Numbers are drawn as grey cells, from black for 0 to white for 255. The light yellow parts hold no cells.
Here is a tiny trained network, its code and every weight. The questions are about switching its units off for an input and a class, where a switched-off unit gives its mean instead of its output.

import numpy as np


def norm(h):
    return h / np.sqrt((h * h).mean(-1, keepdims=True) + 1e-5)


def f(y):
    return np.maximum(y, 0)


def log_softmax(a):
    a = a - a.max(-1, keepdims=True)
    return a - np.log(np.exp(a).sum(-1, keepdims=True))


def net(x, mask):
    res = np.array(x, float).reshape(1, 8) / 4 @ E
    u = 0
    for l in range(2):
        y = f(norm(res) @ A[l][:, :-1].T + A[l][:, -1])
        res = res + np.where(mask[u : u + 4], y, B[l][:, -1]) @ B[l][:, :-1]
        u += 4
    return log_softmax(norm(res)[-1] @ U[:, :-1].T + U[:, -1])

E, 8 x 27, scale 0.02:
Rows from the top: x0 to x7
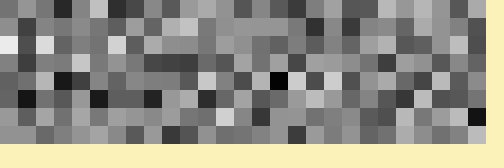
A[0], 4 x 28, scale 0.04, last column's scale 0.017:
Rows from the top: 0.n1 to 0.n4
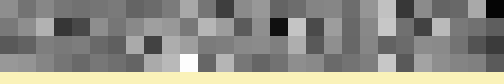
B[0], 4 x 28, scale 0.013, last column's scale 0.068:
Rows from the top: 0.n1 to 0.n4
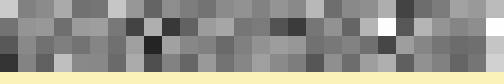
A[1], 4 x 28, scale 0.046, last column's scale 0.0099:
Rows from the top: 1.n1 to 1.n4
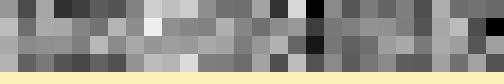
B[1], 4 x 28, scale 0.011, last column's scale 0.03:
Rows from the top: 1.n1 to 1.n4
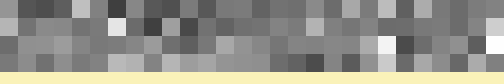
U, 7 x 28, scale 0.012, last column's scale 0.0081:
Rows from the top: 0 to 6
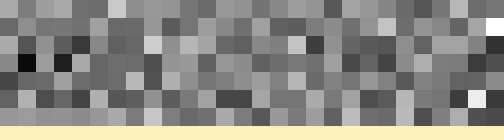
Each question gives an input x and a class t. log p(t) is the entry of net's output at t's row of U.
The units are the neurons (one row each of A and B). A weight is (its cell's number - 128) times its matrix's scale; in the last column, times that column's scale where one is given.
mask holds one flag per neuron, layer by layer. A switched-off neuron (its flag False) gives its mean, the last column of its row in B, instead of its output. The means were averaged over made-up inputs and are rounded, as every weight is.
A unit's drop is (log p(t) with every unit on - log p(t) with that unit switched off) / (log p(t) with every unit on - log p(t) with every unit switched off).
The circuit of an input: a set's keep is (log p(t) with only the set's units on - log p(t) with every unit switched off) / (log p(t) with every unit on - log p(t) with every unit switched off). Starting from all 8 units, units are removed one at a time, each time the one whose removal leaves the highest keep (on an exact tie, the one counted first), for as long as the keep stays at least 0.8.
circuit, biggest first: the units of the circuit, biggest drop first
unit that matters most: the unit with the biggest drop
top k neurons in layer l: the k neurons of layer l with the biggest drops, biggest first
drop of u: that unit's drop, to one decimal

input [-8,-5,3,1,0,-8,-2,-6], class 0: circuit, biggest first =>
(1.n2, 0.n4)
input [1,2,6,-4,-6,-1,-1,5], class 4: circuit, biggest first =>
(0.n2)
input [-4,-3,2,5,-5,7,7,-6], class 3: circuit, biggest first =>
(0.n4, 0.n1)
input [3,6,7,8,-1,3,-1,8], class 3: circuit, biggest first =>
(0.n2, 0.n4)
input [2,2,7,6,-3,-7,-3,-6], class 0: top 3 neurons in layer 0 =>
(0.n2, 0.n4, 0.n3)
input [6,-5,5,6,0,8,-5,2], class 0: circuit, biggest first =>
(0.n1, 0.n2)
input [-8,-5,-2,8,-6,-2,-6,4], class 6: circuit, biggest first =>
(0.n2, 0.n4, 0.n1)
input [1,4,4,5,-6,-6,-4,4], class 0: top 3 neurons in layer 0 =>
(0.n2, 0.n4, 0.n3)
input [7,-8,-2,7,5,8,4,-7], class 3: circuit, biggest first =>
(0.n4, 0.n2, 1.n3)
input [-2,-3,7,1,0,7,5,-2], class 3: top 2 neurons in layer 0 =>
(0.n1, 0.n4)
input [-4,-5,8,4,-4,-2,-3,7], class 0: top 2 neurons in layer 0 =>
(0.n2, 0.n3)
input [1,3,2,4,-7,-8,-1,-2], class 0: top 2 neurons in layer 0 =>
(0.n2, 0.n4)
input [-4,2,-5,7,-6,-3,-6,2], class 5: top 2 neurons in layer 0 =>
(0.n2, 0.n1)
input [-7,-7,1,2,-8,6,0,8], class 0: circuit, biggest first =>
(0.n2)
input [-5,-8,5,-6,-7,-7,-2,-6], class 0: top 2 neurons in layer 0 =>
(0.n2, 0.n3)
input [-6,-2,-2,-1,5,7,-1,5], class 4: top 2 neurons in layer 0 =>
(0.n2, 0.n3)
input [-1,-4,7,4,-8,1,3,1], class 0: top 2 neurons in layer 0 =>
(0.n3, 0.n2)
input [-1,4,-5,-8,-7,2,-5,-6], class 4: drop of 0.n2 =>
0.1
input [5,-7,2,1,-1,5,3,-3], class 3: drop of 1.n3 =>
0.5
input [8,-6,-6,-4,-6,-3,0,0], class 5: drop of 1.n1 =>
0.0
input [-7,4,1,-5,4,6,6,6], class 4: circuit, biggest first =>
(0.n3)
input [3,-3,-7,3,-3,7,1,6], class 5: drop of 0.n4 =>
0.1
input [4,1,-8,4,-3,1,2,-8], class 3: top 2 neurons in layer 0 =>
(0.n4, 0.n1)
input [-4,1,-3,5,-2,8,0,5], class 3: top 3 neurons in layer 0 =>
(0.n4, 0.n2, 0.n1)
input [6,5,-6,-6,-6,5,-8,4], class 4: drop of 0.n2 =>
0.9
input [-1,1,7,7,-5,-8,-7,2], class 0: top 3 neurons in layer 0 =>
(0.n2, 0.n4, 0.n3)
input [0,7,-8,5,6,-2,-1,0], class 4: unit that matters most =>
0.n3
